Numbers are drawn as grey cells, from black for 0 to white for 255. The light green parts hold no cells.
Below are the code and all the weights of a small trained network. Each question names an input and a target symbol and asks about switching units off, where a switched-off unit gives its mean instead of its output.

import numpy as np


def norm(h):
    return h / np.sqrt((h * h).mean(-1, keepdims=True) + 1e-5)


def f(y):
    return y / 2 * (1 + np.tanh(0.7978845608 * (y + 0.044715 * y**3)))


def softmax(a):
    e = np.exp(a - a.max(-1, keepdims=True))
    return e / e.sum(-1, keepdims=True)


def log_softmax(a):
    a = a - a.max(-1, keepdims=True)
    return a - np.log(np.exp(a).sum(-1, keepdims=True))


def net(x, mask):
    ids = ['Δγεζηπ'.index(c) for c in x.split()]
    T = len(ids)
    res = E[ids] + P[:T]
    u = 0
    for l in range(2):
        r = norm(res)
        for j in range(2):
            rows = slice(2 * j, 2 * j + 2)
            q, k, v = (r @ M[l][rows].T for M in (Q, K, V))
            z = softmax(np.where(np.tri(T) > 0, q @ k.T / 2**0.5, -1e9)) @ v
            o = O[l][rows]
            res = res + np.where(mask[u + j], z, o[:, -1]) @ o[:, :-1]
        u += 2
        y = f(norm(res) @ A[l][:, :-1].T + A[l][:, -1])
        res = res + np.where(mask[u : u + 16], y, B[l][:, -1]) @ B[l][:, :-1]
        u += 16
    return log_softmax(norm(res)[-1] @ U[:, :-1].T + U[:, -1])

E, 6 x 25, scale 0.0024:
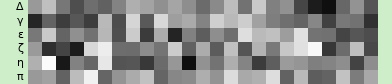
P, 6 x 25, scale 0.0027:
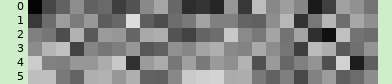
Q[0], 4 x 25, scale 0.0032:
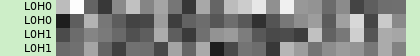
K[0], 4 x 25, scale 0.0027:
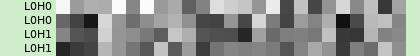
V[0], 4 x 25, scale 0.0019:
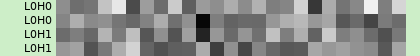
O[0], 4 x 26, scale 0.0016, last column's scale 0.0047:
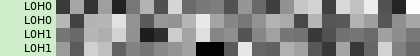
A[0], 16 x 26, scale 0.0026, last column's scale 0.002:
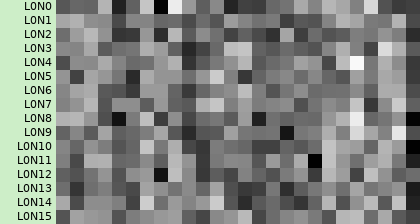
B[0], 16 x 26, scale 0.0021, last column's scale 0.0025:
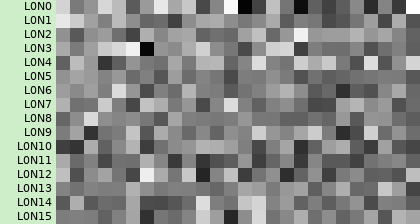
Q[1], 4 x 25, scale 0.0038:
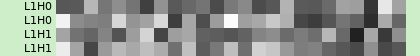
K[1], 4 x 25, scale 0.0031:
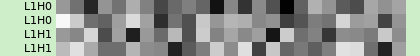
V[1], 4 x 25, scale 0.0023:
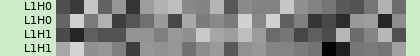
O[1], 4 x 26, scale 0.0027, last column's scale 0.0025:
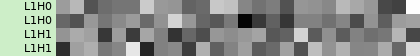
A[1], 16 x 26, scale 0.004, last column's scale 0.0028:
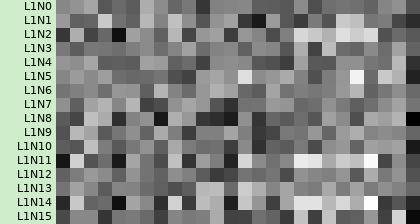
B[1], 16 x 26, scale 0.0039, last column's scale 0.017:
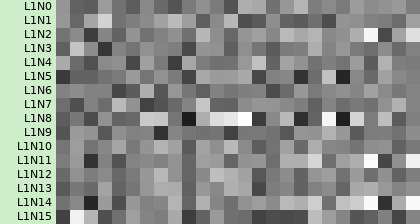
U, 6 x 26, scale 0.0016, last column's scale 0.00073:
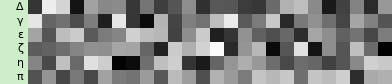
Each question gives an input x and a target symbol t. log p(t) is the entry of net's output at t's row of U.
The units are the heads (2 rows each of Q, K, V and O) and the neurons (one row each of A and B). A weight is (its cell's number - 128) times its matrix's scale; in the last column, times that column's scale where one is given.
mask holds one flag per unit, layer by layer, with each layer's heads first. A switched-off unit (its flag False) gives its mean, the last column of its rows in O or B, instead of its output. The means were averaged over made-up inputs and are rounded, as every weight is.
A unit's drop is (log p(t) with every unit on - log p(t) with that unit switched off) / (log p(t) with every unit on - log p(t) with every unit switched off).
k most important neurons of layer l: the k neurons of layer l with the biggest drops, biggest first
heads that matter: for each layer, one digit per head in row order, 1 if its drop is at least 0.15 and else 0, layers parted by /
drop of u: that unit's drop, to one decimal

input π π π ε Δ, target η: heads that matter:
10 / 00
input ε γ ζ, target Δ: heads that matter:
10 / 01
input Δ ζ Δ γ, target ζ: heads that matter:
10 / 10
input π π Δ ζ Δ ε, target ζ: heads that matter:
10 / 10
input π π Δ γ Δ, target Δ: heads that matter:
10 / 00
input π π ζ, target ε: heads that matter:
00 / 00
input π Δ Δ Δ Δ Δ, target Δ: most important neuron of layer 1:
L1N14
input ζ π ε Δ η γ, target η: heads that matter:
10 / 10
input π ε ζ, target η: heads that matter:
10 / 00
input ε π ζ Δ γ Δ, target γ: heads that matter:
10 / 01
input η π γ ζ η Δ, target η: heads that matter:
10 / 10
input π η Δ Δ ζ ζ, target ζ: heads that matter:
10 / 10
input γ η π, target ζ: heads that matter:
10 / 00
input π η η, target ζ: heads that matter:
11 / 00
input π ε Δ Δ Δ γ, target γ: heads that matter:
10 / 11
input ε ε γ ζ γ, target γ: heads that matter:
00 / 01
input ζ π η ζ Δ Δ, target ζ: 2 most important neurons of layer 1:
L1N14, L1N11
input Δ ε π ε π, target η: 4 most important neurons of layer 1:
L1N14, L1N11, L1N2, L1N7
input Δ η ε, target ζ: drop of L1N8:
0.5
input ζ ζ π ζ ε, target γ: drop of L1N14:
0.2
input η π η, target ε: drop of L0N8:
0.0
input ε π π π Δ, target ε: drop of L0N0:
0.7
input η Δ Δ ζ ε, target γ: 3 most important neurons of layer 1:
L1N14, L1N11, L1N2
